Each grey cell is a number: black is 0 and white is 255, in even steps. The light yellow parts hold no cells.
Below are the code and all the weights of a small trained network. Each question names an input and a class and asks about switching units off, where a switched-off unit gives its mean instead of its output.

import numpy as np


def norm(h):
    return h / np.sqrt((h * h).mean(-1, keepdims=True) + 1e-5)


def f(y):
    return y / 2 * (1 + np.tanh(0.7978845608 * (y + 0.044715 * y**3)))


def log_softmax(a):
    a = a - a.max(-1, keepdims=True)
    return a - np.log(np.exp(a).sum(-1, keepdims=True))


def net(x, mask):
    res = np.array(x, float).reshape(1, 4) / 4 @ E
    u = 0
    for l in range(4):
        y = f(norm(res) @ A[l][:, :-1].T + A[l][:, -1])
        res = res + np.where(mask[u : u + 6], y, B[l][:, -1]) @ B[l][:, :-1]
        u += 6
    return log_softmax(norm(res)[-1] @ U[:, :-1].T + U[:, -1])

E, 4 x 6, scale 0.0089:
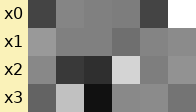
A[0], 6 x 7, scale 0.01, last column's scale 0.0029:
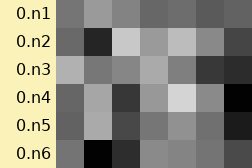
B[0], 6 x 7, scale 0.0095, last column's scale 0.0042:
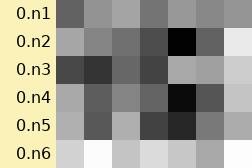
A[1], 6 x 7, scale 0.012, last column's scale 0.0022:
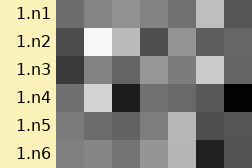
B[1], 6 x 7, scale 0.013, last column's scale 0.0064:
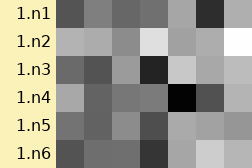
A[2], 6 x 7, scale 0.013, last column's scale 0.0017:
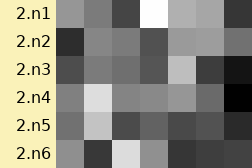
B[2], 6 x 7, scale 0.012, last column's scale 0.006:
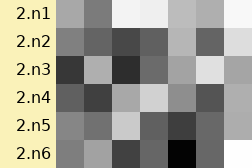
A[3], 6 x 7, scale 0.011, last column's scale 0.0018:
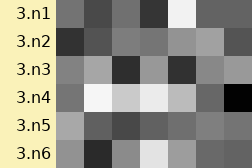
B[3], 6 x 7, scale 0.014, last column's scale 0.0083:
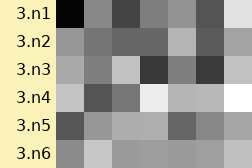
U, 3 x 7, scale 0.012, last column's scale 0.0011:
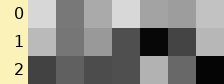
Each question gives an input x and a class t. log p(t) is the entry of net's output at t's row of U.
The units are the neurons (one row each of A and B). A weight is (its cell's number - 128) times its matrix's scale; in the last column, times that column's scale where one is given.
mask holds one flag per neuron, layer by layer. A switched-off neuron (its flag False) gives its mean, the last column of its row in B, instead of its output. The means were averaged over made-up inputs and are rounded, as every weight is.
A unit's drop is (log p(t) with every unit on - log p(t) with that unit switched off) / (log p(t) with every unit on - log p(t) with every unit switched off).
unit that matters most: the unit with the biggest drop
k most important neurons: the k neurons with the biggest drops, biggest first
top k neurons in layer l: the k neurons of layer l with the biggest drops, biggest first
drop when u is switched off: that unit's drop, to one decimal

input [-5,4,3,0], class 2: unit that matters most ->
0.n3
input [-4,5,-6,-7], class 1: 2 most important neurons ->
0.n6; 2.n6
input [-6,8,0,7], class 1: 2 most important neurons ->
1.n4; 0.n4
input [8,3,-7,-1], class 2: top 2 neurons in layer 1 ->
1.n3; 1.n1
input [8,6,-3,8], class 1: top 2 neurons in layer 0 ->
0.n3; 0.n4
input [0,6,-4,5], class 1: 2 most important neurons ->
0.n6; 1.n4
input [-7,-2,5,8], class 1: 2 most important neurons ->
1.n4; 0.n4
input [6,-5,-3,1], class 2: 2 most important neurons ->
1.n3; 0.n6
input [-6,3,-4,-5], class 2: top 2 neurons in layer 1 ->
1.n4; 1.n6
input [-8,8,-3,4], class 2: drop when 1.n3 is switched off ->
0.0
